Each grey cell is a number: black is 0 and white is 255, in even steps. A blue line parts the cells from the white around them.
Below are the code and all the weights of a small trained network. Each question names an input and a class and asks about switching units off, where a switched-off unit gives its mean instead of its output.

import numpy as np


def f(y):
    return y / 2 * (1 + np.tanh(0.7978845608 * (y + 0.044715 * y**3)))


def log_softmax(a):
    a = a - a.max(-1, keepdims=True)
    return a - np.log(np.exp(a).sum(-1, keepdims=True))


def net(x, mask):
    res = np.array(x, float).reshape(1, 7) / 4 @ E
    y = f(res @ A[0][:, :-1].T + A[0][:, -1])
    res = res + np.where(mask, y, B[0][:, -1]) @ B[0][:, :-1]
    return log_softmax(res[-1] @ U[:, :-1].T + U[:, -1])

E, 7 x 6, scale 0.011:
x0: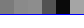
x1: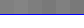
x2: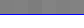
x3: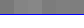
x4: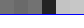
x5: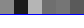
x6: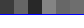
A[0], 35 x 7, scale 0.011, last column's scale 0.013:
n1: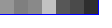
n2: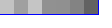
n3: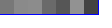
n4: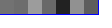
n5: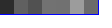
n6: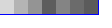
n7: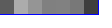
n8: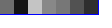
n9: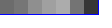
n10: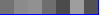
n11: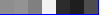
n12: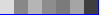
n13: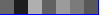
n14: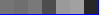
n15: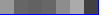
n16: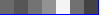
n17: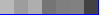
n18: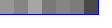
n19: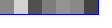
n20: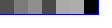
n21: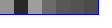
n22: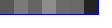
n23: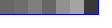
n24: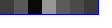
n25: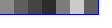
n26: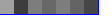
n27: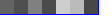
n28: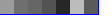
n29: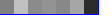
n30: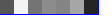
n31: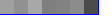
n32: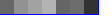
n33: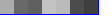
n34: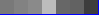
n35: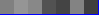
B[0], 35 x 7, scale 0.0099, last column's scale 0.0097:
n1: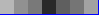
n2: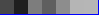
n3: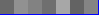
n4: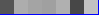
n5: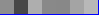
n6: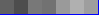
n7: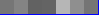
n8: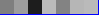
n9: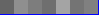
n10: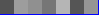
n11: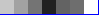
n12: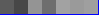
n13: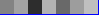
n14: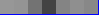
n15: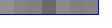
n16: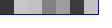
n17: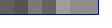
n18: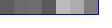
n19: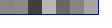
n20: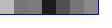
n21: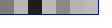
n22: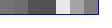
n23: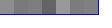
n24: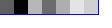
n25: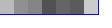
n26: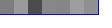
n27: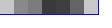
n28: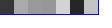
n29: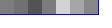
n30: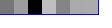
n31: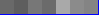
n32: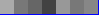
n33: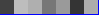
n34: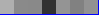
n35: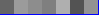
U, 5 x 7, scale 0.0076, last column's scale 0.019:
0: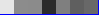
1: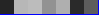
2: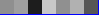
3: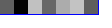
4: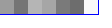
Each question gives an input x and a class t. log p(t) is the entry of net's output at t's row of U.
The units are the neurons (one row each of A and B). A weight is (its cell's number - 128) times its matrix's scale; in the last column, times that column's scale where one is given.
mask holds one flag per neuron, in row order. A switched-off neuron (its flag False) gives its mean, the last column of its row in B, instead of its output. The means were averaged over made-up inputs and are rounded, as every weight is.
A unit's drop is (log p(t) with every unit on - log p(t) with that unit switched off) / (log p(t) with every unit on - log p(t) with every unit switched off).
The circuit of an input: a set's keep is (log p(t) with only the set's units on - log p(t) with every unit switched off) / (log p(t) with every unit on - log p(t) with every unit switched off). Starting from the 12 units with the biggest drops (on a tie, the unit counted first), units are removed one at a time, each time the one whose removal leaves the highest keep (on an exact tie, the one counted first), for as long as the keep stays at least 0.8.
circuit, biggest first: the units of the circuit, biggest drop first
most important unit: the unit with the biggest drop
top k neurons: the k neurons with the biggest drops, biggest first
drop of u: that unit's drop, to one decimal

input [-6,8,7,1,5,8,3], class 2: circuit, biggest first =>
(n13)
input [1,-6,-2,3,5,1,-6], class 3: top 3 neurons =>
(n11; n2; n12)
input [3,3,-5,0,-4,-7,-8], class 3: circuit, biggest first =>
(n2; n6)
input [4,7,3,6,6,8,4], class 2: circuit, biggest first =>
(n13; n21)
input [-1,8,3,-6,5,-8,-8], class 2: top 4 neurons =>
(n30; n19; n24; n5)
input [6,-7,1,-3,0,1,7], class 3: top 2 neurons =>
(n24; n5)
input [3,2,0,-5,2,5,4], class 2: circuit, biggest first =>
(n21; n13)
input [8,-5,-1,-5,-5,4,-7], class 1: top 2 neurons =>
(n4; n28)
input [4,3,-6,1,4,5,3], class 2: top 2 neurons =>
(n13; n21)
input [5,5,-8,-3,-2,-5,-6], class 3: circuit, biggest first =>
(n2; n6; n12)
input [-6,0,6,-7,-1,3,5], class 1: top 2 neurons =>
(n16; n33)
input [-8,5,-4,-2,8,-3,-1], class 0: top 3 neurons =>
(n27; n20; n28)
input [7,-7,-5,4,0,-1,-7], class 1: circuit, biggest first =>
(n28; n4)
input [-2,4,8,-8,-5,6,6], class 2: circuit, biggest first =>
(n8)
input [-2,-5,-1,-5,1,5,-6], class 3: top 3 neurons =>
(n2; n12; n30)
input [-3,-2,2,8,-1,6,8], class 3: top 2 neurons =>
(n24; n5)
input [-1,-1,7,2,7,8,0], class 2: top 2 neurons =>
(n13; n8)
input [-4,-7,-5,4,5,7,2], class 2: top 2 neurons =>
(n13; n8)
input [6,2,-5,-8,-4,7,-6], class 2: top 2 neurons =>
(n21; n8)
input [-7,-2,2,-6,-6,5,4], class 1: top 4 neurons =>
(n33; n16; n27; n25)
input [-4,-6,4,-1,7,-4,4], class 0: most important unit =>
n27
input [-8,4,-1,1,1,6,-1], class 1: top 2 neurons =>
(n16; n33)
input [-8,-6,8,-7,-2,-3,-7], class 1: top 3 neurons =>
(n33; n16; n24)
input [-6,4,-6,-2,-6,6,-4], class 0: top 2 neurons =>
(n11; n1)
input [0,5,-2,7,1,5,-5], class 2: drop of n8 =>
0.2
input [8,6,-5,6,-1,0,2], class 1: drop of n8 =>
0.0
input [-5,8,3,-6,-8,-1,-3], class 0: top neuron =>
(n11)
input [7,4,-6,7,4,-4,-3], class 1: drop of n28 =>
0.1
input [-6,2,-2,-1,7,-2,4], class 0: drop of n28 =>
0.1
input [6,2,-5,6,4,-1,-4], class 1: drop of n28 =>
0.2
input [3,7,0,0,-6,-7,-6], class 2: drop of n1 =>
-0.1
